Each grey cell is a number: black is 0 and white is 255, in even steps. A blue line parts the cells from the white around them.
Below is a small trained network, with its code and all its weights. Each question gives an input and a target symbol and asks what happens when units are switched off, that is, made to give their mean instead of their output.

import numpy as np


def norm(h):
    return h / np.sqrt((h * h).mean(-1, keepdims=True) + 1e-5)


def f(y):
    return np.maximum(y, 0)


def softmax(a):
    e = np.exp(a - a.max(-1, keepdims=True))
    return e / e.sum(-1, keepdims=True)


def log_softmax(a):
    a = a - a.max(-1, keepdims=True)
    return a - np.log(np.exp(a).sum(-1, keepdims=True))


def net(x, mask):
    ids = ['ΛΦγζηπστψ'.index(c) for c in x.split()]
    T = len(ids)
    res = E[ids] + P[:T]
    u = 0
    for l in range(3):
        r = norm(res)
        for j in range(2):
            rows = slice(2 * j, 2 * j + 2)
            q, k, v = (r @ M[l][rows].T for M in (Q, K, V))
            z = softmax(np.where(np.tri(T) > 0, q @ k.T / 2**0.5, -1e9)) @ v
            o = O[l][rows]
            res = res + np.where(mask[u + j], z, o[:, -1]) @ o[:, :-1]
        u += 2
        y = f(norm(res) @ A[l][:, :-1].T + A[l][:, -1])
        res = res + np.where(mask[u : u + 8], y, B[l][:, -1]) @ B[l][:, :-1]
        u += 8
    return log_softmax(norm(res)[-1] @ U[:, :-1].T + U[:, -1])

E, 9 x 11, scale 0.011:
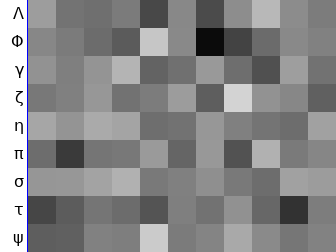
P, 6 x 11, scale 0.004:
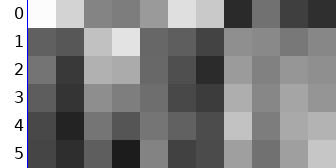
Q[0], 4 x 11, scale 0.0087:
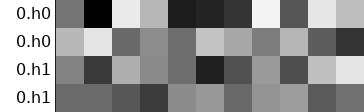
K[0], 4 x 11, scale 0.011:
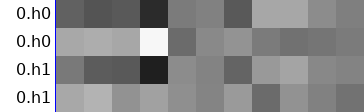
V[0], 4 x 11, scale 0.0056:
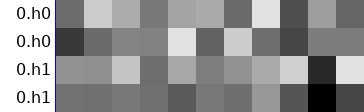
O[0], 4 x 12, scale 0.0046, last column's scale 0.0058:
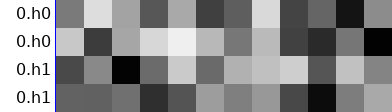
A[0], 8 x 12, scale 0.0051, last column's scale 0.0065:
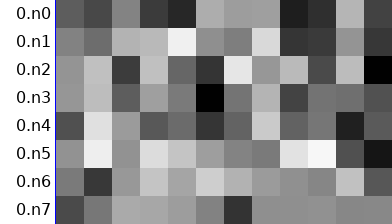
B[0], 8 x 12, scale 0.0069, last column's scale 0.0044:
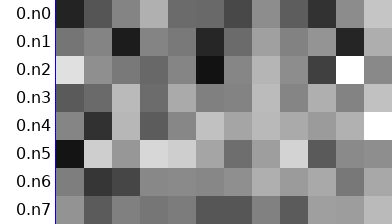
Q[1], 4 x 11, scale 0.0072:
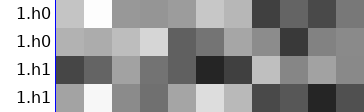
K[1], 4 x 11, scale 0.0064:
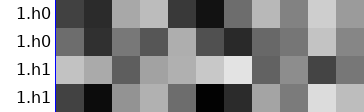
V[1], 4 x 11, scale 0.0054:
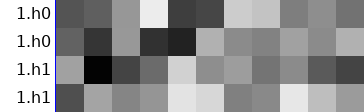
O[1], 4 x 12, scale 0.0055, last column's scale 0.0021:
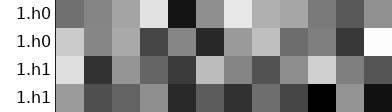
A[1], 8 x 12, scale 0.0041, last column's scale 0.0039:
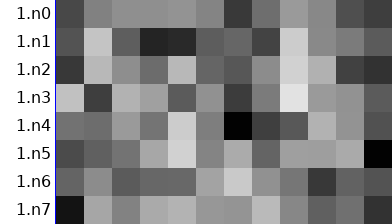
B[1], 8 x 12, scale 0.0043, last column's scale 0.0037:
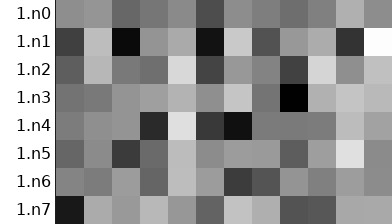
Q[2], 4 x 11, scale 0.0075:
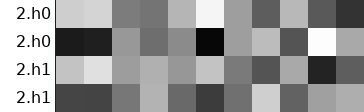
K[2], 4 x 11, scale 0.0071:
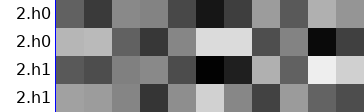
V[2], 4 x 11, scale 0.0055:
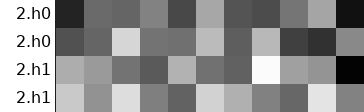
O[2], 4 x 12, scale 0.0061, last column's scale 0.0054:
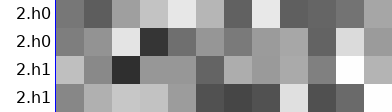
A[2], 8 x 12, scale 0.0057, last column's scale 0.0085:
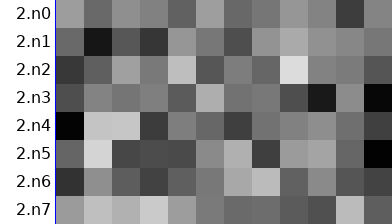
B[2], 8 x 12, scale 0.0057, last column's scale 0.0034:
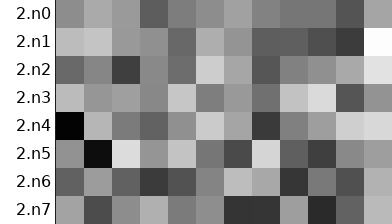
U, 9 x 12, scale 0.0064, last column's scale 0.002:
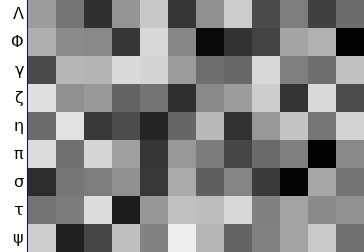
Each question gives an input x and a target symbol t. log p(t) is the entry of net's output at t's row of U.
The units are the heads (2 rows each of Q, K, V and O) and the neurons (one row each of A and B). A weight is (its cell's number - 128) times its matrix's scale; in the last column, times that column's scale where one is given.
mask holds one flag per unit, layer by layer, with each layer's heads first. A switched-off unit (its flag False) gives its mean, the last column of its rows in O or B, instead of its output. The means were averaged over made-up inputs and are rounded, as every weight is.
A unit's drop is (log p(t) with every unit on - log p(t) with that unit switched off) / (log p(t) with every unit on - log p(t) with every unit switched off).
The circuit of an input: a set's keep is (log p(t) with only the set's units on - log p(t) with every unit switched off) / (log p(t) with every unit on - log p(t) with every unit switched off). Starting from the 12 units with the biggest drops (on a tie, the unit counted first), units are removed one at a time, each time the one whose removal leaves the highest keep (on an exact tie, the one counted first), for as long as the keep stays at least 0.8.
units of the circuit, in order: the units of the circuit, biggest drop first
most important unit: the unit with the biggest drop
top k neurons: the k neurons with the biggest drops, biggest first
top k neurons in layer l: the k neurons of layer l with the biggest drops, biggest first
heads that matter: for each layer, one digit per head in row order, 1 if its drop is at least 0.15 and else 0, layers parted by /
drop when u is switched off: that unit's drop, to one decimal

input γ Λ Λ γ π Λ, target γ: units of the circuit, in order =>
2.h1, 0.h1
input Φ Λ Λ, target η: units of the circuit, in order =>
0.h0
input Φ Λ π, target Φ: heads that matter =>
00 / 10 / 00
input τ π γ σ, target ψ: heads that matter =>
10 / 00 / 00
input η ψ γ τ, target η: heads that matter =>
01 / 00 / 10
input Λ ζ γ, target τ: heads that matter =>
10 / 00 / 00
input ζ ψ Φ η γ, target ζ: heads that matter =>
00 / 00 / 11
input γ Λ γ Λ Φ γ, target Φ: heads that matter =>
11 / 10 / 00
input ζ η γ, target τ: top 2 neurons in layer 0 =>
0.n3, 0.n4
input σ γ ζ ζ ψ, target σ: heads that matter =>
00 / 11 / 00
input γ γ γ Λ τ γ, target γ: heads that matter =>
00 / 01 / 01
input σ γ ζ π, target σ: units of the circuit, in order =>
1.h1, 0.n5
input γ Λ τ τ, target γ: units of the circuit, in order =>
2.h1, 1.h1
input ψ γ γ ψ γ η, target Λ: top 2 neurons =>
0.n1, 0.n4
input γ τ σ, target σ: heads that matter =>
01 / 00 / 00
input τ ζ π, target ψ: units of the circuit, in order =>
0.h0
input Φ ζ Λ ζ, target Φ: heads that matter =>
00 / 10 / 00
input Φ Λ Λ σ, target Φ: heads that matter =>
00 / 10 / 00
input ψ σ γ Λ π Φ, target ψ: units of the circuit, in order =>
0.h0, 2.h1
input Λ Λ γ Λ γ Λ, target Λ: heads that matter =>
00 / 00 / 10
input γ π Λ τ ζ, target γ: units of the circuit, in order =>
2.h1
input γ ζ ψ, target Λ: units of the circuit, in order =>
0.h0, 0.n1
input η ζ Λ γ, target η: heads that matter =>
00 / 00 / 00
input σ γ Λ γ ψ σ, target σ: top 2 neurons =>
0.n5, 1.n1
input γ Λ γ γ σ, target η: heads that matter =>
10 / 00 / 00
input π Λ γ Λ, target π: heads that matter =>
00 / 01 / 01
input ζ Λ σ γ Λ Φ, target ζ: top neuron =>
0.n4
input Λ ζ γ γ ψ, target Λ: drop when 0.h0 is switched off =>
0.1
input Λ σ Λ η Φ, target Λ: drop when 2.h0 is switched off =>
0.6
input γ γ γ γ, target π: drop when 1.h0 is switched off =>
0.2
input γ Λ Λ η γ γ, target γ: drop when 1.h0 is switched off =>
0.3
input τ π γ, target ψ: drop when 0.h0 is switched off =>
1.1
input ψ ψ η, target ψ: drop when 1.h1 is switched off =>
0.3
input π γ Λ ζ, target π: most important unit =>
1.h1
